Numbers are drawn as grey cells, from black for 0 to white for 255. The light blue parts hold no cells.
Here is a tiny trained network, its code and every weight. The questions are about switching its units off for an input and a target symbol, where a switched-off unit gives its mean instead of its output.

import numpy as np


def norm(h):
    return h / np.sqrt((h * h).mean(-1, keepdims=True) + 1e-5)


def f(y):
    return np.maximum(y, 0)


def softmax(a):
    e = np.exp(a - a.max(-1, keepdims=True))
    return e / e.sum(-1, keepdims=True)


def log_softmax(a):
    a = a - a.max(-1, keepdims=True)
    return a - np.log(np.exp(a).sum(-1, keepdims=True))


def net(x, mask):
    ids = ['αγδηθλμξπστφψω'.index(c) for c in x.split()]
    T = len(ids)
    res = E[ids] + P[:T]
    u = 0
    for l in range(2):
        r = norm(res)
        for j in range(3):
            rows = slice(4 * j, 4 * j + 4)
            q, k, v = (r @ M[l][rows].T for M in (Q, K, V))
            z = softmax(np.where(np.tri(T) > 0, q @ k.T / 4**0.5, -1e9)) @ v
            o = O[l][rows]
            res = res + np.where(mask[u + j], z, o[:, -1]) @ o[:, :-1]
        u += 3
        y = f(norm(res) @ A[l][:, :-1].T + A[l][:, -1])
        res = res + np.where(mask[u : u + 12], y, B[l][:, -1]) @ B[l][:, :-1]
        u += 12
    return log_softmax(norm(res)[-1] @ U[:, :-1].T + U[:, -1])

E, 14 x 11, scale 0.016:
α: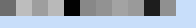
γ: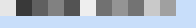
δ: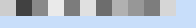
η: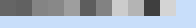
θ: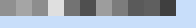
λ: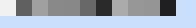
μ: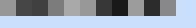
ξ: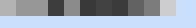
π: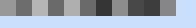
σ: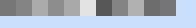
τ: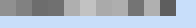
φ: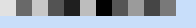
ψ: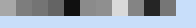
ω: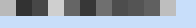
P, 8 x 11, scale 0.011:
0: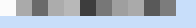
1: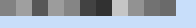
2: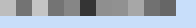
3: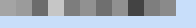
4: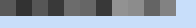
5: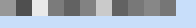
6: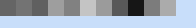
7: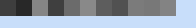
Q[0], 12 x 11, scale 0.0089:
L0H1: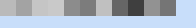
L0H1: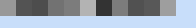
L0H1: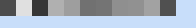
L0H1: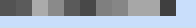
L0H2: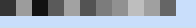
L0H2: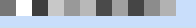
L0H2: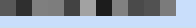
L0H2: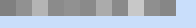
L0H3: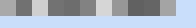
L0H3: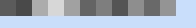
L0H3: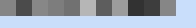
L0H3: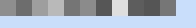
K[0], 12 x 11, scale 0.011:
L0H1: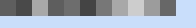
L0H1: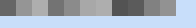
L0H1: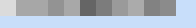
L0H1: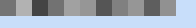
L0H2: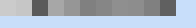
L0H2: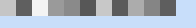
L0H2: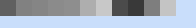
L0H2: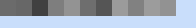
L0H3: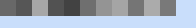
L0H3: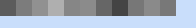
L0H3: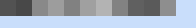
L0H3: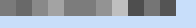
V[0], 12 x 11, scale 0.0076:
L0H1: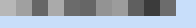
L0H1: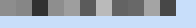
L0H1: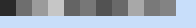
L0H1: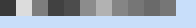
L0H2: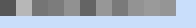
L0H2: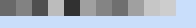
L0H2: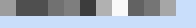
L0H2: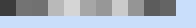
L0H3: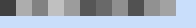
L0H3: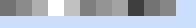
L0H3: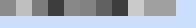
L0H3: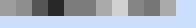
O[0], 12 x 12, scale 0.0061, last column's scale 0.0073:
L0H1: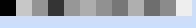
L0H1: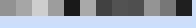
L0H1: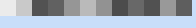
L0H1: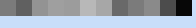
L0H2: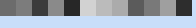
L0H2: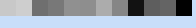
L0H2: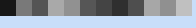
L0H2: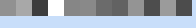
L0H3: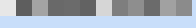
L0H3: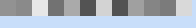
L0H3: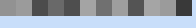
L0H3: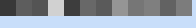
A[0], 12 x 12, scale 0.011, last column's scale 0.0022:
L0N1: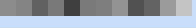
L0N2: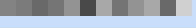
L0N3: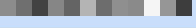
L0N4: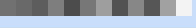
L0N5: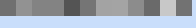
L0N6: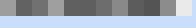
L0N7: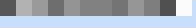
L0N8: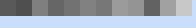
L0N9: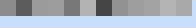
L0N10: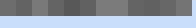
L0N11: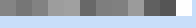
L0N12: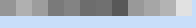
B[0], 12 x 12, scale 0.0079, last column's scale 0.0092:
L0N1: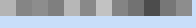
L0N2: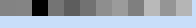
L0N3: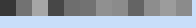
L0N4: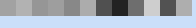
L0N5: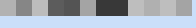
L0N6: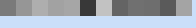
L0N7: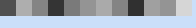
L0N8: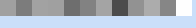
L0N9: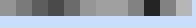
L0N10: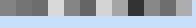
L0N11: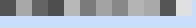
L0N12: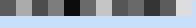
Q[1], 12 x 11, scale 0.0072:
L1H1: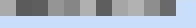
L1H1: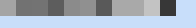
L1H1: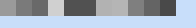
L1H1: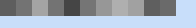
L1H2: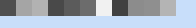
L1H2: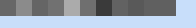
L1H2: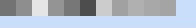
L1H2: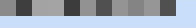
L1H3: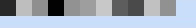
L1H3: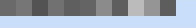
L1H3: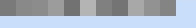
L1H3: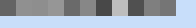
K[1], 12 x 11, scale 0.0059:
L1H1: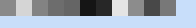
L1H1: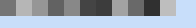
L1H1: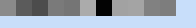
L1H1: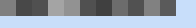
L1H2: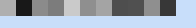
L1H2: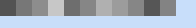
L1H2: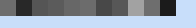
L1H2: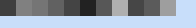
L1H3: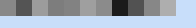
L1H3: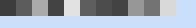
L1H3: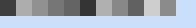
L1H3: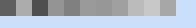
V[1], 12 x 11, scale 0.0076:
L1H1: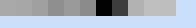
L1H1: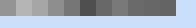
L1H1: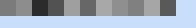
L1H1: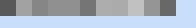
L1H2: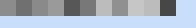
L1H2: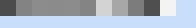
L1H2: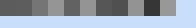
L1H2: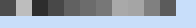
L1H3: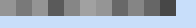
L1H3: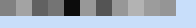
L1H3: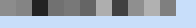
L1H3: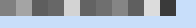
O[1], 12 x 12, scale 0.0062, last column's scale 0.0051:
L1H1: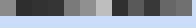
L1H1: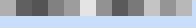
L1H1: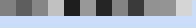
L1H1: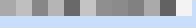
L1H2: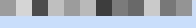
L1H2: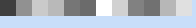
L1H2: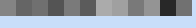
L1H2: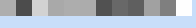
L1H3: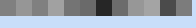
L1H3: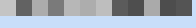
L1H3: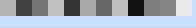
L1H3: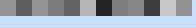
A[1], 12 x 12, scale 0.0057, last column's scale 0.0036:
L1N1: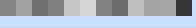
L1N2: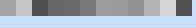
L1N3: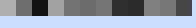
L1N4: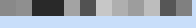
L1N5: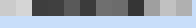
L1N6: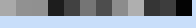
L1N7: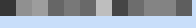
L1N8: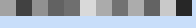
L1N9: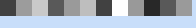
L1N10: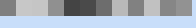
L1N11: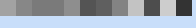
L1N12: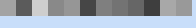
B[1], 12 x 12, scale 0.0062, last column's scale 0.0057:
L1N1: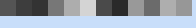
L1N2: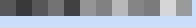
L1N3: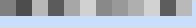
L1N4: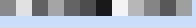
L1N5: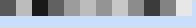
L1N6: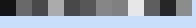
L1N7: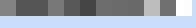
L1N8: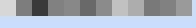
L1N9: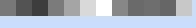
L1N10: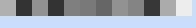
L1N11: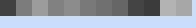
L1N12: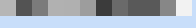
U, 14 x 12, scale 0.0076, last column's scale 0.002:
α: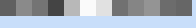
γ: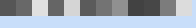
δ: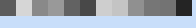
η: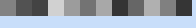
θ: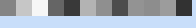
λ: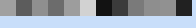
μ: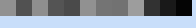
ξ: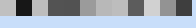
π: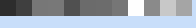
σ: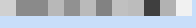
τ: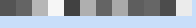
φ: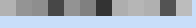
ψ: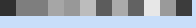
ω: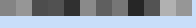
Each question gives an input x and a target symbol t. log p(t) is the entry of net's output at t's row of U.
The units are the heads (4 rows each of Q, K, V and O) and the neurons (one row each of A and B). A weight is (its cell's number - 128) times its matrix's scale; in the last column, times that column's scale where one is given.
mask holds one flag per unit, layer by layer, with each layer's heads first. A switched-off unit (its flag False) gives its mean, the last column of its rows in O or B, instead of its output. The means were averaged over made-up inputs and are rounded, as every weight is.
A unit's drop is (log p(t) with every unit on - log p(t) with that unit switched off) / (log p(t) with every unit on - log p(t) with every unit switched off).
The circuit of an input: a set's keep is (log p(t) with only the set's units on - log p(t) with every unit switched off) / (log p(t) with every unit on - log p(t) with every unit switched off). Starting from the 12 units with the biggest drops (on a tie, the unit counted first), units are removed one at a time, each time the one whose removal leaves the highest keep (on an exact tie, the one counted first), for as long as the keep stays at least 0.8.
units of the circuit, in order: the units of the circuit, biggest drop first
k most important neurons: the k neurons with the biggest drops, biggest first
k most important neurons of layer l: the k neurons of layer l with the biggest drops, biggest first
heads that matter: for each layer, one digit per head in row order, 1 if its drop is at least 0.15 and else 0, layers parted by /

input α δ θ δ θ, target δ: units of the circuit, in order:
L1N4; L0H3; L0N2
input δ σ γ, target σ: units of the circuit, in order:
L0H2
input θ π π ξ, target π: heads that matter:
110 / 000
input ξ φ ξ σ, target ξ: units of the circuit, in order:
L0H2; L0H1
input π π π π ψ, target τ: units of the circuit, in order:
L0H3; L0N10
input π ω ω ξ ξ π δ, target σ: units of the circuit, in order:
L0N9; L1N8
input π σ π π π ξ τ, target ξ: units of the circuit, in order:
L0H2; L0N11; L0H1
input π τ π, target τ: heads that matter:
010 / 100
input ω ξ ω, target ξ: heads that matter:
010 / 001
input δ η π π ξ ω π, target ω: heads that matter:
100 / 011
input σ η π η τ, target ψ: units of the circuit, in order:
L1H2; L1N4
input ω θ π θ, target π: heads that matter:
010 / 000
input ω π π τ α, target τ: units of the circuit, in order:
L0H1; L1H1
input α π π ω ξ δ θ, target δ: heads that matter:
000 / 000
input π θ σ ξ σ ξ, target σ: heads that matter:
110 / 000
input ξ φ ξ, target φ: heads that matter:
110 / 011
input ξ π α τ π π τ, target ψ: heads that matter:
000 / 000
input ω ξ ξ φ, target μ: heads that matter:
100 / 010
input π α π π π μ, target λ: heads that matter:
101 / 000
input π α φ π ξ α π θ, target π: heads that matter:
010 / 011
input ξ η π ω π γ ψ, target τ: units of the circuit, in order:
L0H3
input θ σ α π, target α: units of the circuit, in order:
L0H1
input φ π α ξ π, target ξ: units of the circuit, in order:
L0H2; L0N8
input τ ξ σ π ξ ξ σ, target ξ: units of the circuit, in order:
L0H2; L0H1
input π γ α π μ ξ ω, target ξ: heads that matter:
010 / 000
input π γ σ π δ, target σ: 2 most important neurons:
L0N9; L1N8
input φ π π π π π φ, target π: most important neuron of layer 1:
L1N6
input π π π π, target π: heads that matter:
010 / 000
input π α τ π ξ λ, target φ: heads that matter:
100 / 010
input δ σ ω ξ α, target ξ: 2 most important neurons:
L0N12; L0N10
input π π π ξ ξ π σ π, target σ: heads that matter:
110 / 000
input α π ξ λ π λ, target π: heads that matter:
010 / 001
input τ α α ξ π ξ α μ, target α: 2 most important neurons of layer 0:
L0N5; L0N11
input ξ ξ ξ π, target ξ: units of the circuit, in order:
L0H2
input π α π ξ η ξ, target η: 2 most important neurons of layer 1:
L1N3; L1N10
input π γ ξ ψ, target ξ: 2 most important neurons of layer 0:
L0N12; L0N5
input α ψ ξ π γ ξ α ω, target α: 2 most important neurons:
L0N4; L1N3
